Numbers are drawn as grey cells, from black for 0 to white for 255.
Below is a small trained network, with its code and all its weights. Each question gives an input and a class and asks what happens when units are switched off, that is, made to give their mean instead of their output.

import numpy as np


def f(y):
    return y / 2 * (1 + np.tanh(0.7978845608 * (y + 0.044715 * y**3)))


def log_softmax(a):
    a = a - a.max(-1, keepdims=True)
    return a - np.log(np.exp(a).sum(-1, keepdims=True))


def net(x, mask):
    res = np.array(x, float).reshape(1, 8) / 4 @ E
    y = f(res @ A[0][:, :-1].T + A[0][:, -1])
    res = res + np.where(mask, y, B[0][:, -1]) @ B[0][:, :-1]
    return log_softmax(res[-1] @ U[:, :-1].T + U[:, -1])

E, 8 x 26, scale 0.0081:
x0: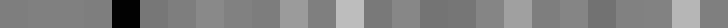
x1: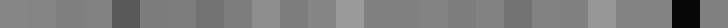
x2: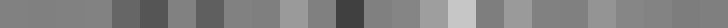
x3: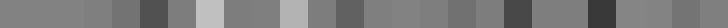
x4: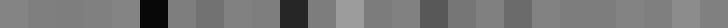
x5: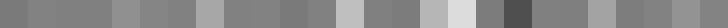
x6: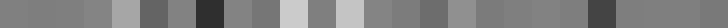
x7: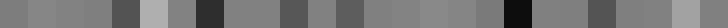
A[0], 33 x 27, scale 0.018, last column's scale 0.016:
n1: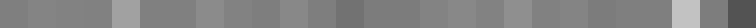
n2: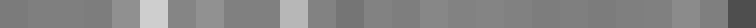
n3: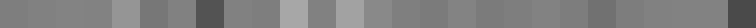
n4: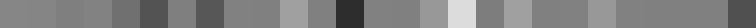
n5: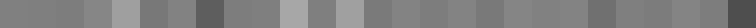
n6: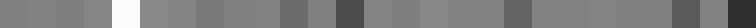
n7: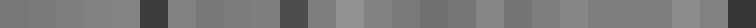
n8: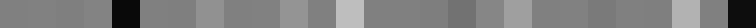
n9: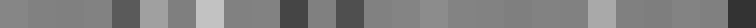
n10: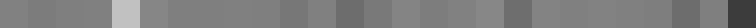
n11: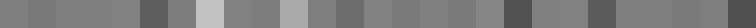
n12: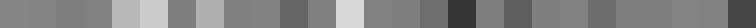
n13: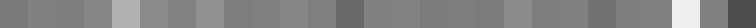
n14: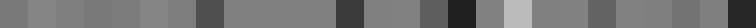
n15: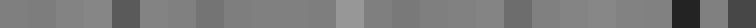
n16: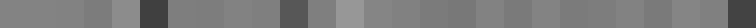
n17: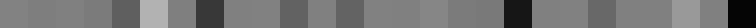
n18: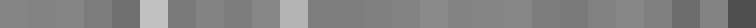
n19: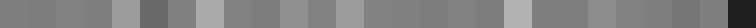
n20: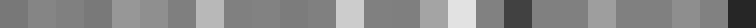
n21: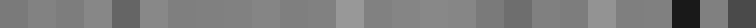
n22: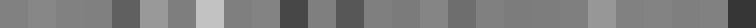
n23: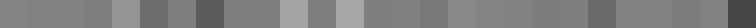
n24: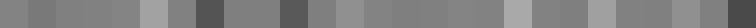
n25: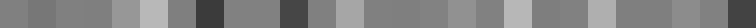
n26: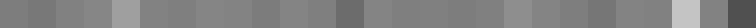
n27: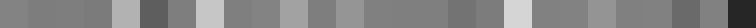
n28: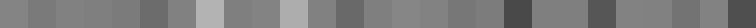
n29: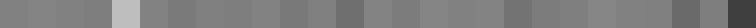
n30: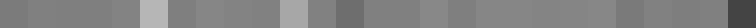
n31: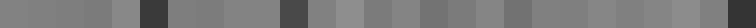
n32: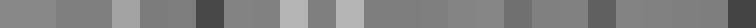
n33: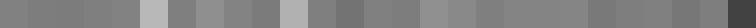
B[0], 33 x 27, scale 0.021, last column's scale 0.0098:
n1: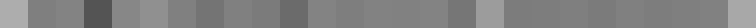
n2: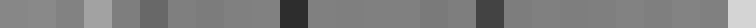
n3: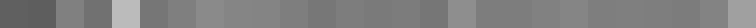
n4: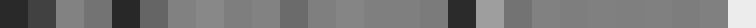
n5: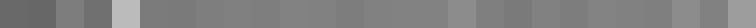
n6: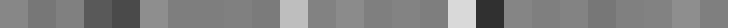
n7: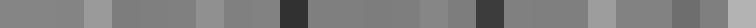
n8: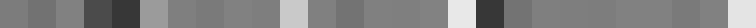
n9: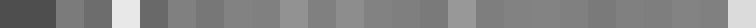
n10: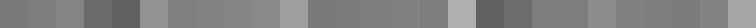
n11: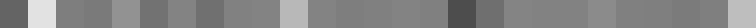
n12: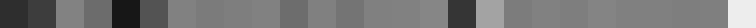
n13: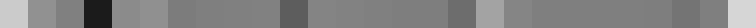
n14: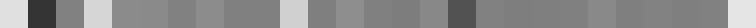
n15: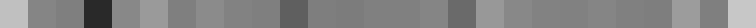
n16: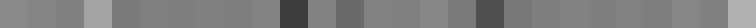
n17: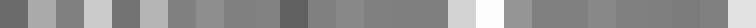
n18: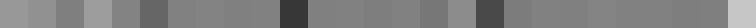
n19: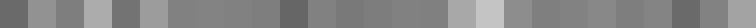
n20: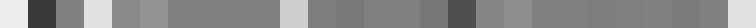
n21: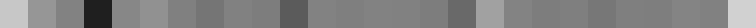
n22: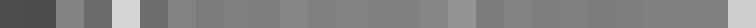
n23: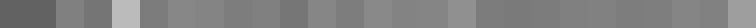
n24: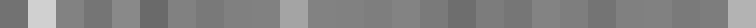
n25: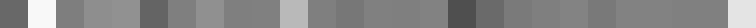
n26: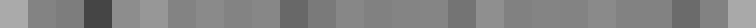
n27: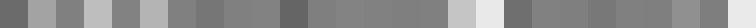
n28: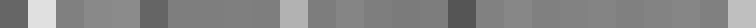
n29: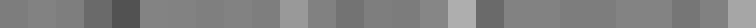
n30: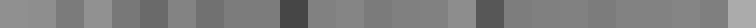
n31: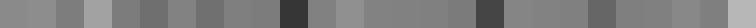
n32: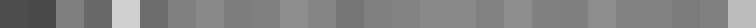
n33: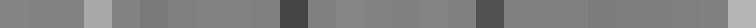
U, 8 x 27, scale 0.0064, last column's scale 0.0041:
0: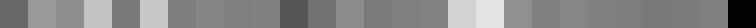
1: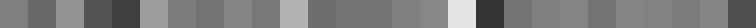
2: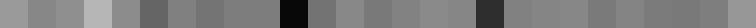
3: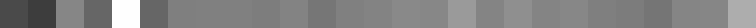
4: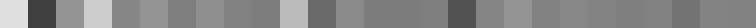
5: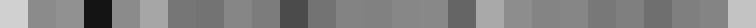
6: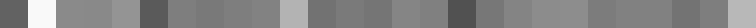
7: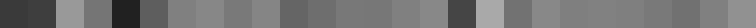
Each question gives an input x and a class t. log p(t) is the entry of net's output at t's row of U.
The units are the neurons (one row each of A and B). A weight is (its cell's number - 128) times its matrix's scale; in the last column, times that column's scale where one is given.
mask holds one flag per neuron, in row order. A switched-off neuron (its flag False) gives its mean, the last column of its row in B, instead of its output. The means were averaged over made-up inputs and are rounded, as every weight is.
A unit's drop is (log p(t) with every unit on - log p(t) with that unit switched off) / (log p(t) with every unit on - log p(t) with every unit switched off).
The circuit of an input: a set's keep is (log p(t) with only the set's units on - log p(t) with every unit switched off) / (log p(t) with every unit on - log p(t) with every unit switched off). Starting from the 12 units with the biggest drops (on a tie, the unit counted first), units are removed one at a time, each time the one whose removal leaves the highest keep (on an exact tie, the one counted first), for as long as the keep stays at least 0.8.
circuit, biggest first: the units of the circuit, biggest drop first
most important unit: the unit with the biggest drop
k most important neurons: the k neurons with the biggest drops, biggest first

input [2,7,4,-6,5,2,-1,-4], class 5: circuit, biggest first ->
[n21]
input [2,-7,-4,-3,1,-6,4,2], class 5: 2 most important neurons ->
[n13 n20]
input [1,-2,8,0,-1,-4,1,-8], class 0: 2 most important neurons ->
[n27 n12]
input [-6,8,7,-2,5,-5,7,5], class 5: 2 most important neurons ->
[n15 n21]
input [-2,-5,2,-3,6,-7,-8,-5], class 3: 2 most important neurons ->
[n9 n22]
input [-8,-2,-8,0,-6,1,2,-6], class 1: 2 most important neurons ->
[n6 n4]
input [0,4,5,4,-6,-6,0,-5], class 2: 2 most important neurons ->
[n18 n20]
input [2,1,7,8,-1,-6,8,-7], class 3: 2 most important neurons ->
[n32 n23]
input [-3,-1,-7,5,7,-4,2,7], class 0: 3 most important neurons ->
[n17 n4 n2]
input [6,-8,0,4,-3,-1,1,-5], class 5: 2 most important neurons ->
[n13 n6]
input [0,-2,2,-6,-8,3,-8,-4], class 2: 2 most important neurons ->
[n2 n18]
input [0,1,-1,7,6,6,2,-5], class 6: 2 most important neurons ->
[n11 n28]
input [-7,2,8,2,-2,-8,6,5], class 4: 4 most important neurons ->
[n14 n12 n8 n6]
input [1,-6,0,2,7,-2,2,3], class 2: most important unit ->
n7
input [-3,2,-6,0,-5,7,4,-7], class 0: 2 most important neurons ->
[n27 n19]
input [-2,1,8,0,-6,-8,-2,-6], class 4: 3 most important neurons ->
[n14 n12 n17]
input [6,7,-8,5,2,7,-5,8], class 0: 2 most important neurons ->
[n17 n4]
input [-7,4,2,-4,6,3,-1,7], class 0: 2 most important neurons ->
[n17 n8]
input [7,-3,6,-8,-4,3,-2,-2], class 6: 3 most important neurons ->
[n25 n24 n6]
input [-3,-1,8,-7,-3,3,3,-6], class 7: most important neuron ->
[n4]
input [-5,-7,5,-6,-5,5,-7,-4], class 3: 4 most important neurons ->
[n9 n22 n21 n15]
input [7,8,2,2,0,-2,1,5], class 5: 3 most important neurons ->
[n15 n21 n6]
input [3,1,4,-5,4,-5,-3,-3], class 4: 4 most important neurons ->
[n14 n12 n11 n28]
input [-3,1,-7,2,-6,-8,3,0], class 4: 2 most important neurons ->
[n14 n4]
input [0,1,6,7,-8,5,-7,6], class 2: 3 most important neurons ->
[n2 n18 n33]
